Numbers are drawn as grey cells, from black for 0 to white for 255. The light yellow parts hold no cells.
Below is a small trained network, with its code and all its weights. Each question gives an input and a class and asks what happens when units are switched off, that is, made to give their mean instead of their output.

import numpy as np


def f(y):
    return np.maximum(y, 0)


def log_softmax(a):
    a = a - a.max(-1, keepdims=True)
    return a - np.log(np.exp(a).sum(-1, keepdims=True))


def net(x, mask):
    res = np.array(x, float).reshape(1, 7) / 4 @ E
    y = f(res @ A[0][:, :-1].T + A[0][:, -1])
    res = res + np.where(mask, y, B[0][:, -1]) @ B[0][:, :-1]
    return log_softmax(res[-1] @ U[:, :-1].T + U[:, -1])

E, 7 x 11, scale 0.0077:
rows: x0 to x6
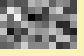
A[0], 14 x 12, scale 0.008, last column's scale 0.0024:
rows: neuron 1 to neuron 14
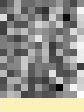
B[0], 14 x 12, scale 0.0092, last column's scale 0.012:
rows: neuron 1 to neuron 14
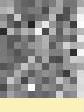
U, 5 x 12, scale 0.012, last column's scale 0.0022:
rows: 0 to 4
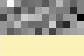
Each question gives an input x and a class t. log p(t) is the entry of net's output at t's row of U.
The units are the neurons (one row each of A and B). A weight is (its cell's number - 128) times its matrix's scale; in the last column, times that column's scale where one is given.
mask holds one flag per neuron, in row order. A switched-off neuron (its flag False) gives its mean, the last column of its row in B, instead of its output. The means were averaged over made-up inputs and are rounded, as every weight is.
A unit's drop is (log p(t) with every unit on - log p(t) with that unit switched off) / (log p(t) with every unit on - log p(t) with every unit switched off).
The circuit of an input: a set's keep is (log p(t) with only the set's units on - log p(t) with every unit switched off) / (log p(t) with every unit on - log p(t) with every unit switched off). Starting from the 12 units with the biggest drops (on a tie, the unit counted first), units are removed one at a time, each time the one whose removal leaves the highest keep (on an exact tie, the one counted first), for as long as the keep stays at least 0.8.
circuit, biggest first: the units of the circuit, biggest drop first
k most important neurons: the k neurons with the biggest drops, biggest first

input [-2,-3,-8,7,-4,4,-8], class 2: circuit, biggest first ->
neuron 13
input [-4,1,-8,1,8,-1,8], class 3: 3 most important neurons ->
neuron 3; neuron 11; neuron 7
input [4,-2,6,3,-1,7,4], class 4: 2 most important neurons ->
neuron 5; neuron 9
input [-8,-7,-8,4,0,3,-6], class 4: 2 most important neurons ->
neuron 9; neuron 7
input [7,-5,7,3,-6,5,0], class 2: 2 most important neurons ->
neuron 13; neuron 5
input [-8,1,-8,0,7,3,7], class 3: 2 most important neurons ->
neuron 3; neuron 11
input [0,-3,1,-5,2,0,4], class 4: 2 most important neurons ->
neuron 4; neuron 8
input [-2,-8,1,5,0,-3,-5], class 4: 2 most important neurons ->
neuron 9; neuron 5
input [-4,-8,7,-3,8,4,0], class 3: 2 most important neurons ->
neuron 3; neuron 11
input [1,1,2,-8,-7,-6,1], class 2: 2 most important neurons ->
neuron 5; neuron 13
